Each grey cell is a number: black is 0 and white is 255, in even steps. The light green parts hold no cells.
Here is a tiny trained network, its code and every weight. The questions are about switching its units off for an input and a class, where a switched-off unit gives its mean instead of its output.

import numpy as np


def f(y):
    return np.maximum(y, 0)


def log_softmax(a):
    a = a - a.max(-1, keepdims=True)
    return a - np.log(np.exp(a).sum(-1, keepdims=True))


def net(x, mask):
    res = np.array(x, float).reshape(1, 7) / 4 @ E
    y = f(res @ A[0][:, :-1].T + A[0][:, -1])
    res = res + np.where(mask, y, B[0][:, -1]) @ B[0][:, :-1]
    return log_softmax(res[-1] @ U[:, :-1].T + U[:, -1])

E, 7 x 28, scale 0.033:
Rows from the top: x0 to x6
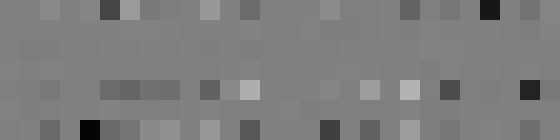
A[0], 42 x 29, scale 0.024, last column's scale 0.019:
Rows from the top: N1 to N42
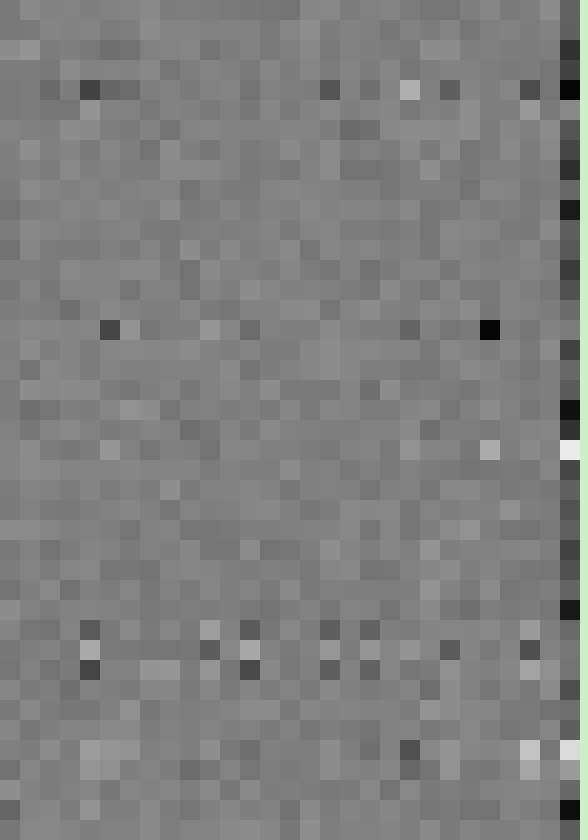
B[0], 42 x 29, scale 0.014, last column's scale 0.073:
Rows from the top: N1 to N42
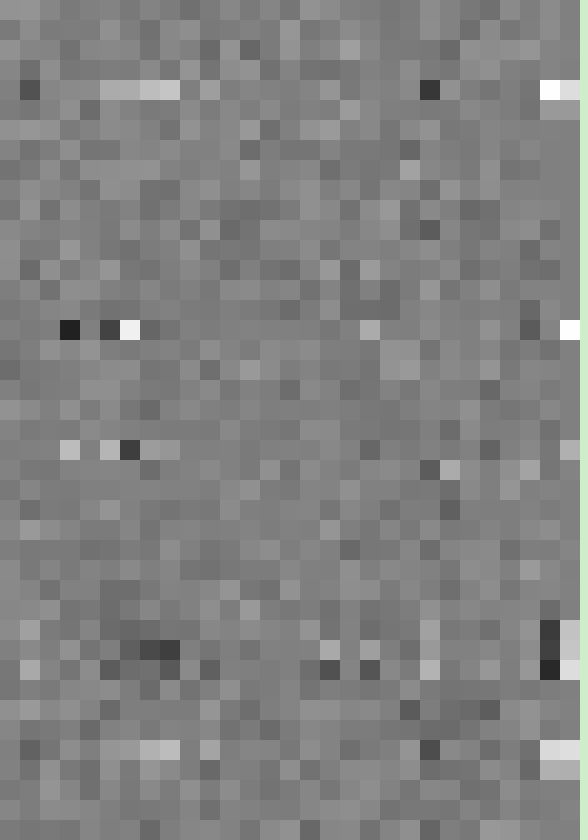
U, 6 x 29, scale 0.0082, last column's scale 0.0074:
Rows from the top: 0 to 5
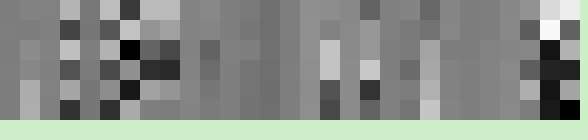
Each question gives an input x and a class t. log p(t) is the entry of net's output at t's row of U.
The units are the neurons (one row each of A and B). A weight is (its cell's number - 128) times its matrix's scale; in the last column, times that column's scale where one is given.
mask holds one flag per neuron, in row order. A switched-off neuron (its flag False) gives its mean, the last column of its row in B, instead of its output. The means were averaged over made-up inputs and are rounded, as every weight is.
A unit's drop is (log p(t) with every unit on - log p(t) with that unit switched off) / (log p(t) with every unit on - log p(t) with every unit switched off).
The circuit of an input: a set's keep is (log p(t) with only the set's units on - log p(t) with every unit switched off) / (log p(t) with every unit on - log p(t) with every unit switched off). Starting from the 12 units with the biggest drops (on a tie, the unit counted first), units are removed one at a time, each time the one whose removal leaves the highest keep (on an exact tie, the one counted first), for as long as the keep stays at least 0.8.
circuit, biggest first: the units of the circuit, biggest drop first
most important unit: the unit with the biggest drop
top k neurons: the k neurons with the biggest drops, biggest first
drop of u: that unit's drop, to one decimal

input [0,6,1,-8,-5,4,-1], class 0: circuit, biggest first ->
[N17]
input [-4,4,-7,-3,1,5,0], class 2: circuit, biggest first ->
[N38 N17]
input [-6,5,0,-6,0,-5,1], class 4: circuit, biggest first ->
[N5 N17]
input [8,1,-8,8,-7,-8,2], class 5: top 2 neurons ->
[N34 N5]
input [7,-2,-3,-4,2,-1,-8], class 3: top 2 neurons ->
[N33 N5]
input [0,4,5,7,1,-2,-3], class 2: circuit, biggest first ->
[N17 N5]
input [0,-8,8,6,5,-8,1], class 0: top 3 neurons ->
[N17 N34 N5]
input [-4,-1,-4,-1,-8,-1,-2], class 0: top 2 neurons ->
[N17 N38]
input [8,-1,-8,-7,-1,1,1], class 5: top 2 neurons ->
[N5 N38]
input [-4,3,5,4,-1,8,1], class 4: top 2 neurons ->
[N5 N17]
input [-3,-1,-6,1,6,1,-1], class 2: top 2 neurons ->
[N17 N33]
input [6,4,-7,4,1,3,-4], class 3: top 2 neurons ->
[N5 N33]
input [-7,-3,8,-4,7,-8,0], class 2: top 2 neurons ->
[N33 N38]
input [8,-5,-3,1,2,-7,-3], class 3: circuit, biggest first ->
[N5]
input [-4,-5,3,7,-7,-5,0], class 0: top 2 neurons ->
[N38 N17]
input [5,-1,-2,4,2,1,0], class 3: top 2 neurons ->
[N5 N38]
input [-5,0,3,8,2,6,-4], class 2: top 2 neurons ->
[N17 N5]
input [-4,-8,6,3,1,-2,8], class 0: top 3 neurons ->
[N5 N17 N33]
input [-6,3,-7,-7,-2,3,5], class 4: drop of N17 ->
0.1
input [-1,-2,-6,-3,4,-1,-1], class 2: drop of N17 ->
0.6
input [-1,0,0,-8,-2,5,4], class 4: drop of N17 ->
0.7
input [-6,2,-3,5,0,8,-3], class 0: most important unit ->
N34
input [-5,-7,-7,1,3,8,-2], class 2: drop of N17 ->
0.2
